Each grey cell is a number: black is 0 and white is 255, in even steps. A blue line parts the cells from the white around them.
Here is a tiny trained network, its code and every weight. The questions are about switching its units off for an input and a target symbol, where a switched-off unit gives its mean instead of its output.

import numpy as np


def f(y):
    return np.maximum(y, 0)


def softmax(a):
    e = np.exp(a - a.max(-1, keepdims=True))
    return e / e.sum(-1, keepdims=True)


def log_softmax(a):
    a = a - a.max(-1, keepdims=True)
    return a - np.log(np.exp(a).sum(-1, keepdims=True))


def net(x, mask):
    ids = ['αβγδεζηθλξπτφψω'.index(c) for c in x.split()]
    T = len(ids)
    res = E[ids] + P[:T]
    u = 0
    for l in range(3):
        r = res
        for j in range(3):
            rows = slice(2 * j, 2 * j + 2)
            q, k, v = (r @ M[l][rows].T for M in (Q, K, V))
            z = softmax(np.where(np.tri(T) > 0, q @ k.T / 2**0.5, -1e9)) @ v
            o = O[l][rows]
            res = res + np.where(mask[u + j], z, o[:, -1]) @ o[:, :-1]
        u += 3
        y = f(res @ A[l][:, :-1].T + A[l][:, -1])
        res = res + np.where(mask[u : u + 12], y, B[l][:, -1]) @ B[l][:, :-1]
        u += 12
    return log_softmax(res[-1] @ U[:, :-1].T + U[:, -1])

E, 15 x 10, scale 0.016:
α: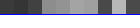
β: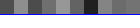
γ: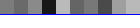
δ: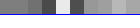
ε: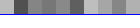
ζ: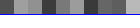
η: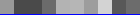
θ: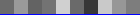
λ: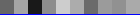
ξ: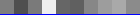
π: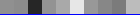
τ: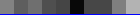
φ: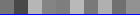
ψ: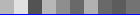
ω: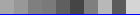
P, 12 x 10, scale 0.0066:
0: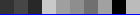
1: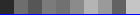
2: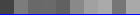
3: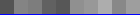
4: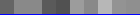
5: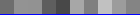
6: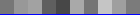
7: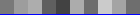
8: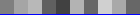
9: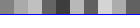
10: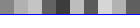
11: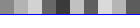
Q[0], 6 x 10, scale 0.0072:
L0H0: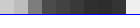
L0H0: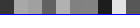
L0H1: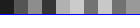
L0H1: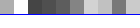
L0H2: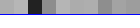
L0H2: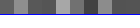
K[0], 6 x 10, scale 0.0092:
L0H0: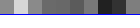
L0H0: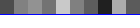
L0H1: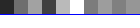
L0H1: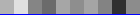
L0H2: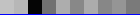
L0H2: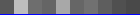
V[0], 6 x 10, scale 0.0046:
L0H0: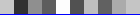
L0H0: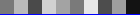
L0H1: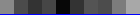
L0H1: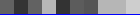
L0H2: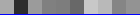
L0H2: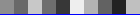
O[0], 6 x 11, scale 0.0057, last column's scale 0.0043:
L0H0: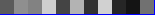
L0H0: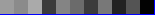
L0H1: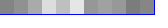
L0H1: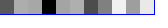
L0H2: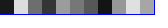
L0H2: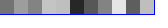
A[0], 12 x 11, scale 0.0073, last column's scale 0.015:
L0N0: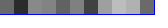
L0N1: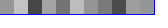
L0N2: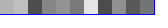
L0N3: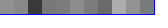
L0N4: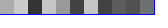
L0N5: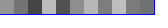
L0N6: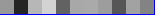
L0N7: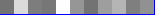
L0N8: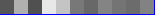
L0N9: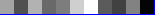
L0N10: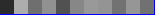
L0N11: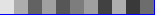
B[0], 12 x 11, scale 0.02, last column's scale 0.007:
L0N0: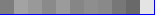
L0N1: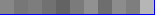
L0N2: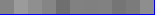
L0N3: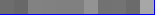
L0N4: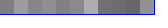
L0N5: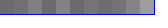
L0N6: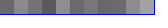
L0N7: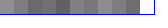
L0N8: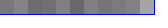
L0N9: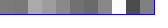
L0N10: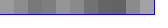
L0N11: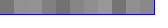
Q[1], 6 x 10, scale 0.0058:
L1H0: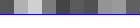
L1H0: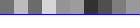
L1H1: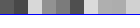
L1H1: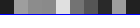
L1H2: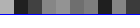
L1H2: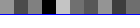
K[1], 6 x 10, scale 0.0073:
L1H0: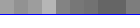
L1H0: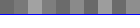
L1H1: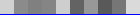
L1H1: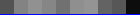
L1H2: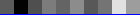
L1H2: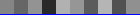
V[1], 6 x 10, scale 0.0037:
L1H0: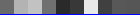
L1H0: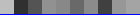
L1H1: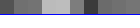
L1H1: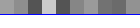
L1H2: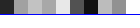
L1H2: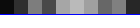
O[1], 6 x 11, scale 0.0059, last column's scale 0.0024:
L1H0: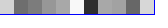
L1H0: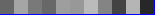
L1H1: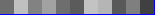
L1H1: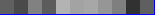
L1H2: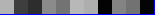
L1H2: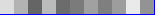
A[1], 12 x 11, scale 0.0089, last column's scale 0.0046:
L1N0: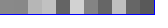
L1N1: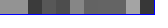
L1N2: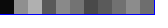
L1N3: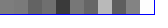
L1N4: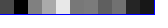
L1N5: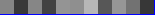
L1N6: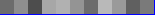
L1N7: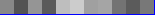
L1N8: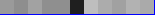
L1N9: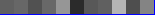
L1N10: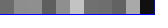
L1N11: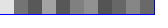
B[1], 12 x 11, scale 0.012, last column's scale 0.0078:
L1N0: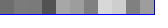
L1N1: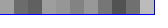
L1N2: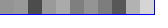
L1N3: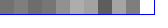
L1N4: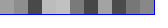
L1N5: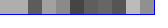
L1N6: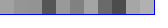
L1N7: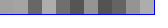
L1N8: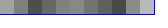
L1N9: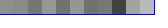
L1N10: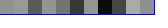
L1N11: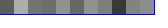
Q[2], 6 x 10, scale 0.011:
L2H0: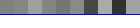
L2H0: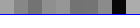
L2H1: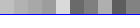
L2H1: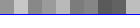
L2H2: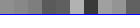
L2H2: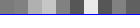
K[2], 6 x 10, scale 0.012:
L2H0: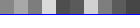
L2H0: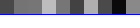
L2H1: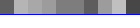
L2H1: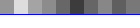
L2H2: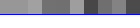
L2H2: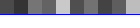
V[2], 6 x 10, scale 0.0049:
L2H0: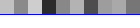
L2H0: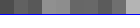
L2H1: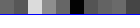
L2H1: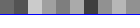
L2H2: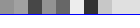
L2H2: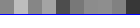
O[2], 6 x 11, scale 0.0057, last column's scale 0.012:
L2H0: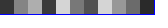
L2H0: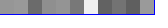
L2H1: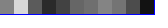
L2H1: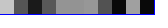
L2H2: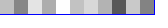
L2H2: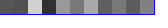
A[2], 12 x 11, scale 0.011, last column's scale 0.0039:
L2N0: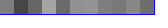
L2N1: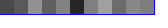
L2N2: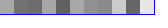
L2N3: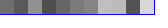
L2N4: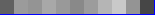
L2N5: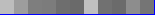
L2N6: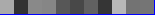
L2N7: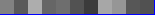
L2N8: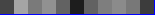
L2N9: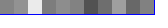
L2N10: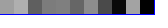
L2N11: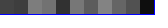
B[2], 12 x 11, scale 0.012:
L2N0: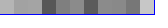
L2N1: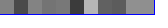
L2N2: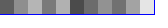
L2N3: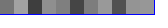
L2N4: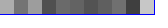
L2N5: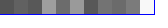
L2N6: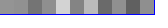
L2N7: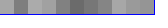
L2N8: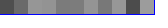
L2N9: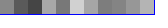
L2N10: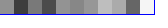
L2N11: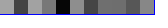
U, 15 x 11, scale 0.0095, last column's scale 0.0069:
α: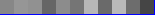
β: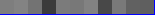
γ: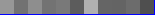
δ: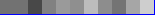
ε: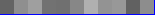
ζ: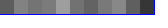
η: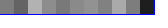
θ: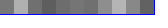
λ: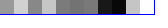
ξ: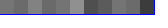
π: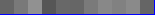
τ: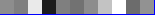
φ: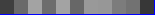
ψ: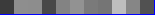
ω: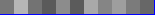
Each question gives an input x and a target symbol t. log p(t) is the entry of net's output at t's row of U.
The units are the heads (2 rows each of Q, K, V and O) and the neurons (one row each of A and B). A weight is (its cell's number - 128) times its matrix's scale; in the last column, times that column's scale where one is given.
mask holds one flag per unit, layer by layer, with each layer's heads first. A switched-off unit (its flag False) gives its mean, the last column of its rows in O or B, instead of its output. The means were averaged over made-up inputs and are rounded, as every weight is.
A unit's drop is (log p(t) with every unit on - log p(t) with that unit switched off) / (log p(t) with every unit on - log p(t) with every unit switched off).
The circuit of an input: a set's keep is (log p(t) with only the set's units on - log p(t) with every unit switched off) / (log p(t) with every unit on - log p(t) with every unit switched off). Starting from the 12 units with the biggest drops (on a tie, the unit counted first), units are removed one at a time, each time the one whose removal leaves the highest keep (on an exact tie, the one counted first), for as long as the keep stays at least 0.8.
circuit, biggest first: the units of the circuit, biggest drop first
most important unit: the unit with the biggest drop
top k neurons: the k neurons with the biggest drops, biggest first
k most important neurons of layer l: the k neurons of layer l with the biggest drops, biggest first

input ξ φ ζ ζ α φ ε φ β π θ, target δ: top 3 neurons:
L1N6; L1N9; L0N1
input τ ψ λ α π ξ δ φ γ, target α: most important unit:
L2N6
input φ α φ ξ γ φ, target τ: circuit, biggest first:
L2N5; L1N0
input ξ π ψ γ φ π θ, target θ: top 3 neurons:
L2N3; L0N7; L0N4
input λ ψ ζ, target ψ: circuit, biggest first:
L2H2; L0N4; L2H1
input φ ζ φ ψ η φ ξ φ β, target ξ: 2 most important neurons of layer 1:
L1N9; L1N2
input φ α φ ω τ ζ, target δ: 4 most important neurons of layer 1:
L1N10; L1N1; L1N2; L1N3
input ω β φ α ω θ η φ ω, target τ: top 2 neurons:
L1N2; L1N9
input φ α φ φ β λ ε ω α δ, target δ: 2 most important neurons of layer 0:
L0N1; L0N2
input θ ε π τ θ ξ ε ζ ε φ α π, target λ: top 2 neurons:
L2N10; L1N11
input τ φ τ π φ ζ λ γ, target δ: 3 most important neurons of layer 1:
L1N5; L1N3; L1N9
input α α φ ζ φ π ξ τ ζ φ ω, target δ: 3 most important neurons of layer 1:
L1N8; L1N11; L1N0
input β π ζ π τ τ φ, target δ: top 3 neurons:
L0N6; L2N10; L2N4
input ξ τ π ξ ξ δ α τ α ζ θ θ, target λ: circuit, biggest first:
L2N10
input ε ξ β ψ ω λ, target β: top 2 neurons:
L0N4; L2N11
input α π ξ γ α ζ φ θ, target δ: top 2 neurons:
L1N6; L1N9
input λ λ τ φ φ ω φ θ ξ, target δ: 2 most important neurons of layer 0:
L0N5; L0N8
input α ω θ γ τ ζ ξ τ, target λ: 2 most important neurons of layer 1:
L1N3; L1N8
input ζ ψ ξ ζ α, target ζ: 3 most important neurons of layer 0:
L0N4; L0N7; L0N1
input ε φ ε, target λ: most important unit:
L0H0
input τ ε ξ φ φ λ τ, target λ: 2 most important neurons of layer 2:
L2N10; L2N8
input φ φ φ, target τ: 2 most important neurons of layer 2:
L2N5; L2N4
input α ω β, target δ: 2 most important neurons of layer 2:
L2N4; L2N10
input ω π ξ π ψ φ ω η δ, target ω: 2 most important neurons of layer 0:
L0N7; L0N4
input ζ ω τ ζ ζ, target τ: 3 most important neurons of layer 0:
L0N6; L0N5; L0N8
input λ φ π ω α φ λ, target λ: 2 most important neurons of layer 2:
L2N10; L2N2
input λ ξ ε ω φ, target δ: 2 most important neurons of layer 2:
L2N10; L2N4
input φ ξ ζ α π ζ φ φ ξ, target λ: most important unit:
L0H1
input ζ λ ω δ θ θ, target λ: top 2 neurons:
L1N6; L2N10
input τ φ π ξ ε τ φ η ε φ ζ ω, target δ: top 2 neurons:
L1N8; L0N0
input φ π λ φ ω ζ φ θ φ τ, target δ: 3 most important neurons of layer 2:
L2N10; L2N4; L2N5
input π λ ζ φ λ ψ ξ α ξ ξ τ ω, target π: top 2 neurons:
L0N4; L2N3
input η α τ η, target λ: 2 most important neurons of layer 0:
L0N0; L0N1
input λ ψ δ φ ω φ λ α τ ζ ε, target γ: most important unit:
L2H2
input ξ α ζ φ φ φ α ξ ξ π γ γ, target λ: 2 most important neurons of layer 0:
L0N6; L0N7
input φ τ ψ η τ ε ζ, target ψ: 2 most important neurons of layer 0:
L0N4; L0N7
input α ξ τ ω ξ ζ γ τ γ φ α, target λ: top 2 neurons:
L2N10; L1N5
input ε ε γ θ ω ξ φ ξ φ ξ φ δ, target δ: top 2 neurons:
L1N9; L1N5
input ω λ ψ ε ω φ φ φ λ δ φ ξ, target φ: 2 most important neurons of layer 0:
L0N4; L0N1
